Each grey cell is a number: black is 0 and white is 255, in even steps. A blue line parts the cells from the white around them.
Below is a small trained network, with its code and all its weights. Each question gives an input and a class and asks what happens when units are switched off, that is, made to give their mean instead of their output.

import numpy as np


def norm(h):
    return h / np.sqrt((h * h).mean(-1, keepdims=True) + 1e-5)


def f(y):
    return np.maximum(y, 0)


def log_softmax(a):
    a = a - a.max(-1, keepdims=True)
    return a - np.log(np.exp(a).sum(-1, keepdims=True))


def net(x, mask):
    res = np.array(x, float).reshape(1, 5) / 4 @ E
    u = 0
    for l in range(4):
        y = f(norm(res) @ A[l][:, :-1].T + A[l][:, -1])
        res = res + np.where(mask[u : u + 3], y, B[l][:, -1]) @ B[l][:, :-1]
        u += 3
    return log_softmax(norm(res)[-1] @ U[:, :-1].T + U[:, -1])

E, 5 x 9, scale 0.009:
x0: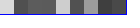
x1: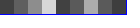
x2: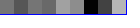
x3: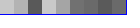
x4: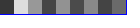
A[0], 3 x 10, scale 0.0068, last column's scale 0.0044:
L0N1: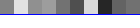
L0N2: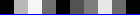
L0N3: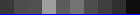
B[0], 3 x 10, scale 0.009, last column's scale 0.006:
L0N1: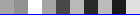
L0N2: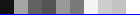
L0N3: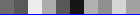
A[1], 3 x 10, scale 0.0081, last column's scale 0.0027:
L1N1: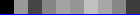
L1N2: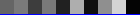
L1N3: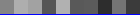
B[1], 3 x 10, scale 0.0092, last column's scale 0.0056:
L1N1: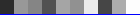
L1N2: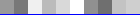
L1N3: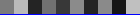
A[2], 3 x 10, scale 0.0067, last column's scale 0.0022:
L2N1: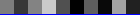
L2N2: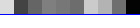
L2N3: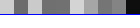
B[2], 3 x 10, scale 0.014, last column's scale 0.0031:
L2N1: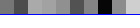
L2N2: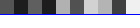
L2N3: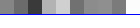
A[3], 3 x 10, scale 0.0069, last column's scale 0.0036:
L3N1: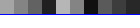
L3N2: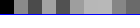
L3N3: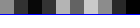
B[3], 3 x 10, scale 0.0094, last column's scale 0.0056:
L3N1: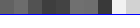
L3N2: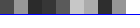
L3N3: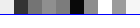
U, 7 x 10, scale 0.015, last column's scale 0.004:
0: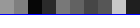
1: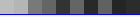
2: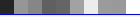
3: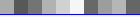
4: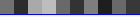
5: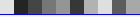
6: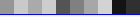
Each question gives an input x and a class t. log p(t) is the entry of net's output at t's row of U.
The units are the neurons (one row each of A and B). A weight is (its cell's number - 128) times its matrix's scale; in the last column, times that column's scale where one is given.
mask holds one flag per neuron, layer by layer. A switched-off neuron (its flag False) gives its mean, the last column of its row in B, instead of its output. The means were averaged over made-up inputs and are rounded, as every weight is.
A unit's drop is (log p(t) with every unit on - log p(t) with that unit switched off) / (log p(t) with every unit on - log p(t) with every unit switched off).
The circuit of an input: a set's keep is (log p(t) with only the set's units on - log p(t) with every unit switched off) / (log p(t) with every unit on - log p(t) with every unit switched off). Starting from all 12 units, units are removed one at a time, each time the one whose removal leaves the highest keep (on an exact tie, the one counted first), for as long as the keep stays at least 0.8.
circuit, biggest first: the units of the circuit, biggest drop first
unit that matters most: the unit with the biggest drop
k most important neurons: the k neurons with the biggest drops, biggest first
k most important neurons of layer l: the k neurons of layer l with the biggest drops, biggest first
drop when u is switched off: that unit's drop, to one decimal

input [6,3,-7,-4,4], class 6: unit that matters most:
L0N1
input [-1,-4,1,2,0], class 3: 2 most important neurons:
L1N2; L0N2
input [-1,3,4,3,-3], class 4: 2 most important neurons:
L0N3; L2N1
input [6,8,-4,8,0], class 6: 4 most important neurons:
L0N1; L3N1; L3N2; L1N1
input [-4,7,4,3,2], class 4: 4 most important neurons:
L0N3; L2N1; L1N2; L0N1
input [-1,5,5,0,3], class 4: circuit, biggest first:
L0N3; L2N1
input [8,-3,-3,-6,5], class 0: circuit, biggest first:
L3N1; L1N3; L0N2
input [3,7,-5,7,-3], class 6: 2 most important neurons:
L0N1; L0N2
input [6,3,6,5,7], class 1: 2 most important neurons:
L1N3; L0N1
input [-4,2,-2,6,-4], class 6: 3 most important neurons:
L0N2; L1N1; L3N1
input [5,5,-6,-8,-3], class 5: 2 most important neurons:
L3N3; L2N2
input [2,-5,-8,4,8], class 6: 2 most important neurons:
L0N1; L3N2
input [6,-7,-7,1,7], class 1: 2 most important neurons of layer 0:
L0N1; L0N2
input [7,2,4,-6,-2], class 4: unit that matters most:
L2N1
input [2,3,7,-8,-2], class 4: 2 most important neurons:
L0N3; L0N2
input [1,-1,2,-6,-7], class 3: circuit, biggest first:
L1N2; L0N2
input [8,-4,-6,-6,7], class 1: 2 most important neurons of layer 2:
L2N2; L2N3
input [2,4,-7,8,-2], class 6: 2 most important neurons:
L0N1; L0N2
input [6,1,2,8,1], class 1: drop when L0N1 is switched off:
0.1
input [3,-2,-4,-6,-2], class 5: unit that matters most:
L0N2
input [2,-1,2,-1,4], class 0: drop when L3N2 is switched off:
-0.2
